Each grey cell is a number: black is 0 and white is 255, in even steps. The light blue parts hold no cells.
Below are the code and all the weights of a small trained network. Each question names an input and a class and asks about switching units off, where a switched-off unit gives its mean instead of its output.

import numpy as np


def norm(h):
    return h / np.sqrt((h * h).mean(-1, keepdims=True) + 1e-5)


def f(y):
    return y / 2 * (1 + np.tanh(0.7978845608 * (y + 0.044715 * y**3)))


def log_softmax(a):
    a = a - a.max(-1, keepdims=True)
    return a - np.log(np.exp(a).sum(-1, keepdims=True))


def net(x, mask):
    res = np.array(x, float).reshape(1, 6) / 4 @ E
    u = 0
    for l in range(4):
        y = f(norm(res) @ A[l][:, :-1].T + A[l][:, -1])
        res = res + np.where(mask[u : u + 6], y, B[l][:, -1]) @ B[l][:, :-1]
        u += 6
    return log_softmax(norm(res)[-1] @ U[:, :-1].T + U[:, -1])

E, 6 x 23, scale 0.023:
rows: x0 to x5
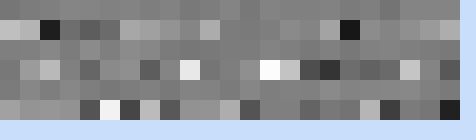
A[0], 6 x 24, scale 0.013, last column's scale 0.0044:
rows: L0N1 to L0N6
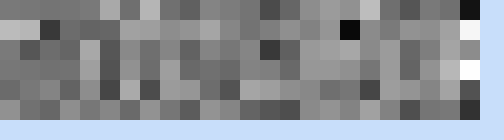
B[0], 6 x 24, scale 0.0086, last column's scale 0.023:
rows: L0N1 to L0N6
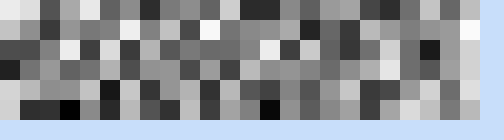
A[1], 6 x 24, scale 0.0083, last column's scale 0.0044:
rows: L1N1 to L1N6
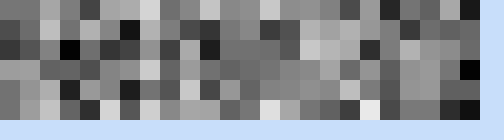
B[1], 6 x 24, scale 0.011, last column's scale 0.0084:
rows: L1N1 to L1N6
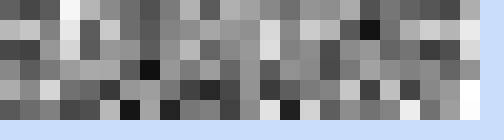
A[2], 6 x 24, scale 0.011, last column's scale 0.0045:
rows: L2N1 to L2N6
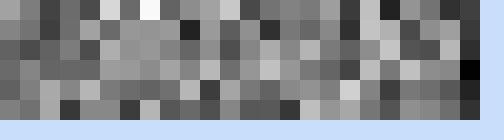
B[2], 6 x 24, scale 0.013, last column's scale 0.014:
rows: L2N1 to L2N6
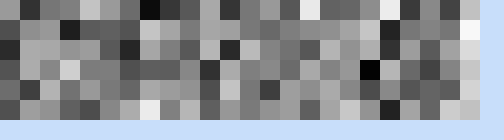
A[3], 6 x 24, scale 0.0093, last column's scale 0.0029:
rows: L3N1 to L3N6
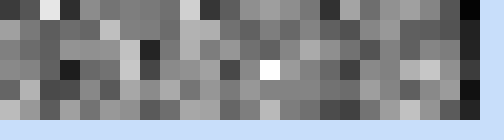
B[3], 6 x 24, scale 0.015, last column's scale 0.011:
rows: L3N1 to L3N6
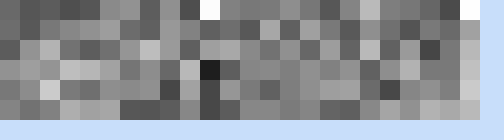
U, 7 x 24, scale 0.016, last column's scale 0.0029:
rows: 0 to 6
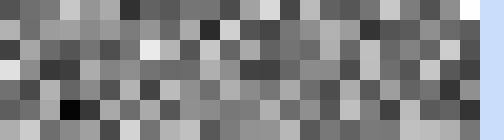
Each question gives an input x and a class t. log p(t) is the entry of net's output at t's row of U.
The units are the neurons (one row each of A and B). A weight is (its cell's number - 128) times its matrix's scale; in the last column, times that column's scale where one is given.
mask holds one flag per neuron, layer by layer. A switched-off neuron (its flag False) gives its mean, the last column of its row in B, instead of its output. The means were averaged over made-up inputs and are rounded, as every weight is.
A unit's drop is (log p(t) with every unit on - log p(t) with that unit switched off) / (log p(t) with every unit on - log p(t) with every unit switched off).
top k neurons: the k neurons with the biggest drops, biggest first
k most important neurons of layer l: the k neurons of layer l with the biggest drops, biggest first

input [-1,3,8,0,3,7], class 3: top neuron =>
L0N1
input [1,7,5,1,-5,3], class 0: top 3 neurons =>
L0N5, L2N4, L0N1
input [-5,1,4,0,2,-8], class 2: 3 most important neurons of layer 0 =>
L0N4, L0N3, L0N1
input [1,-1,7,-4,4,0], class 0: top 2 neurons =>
L0N3, L0N2
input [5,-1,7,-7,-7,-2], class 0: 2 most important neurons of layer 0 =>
L0N2, L0N3
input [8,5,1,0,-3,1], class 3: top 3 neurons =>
L0N4, L0N3, L2N2
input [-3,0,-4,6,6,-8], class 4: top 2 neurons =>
L0N2, L0N5
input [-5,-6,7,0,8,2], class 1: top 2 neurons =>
L0N2, L0N3
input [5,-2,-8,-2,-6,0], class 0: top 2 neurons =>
L0N3, L0N2
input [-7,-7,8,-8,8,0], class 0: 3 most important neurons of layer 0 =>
L0N3, L0N5, L0N4
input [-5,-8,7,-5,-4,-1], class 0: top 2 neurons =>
L0N3, L0N5
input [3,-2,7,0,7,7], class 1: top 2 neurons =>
L0N2, L0N1
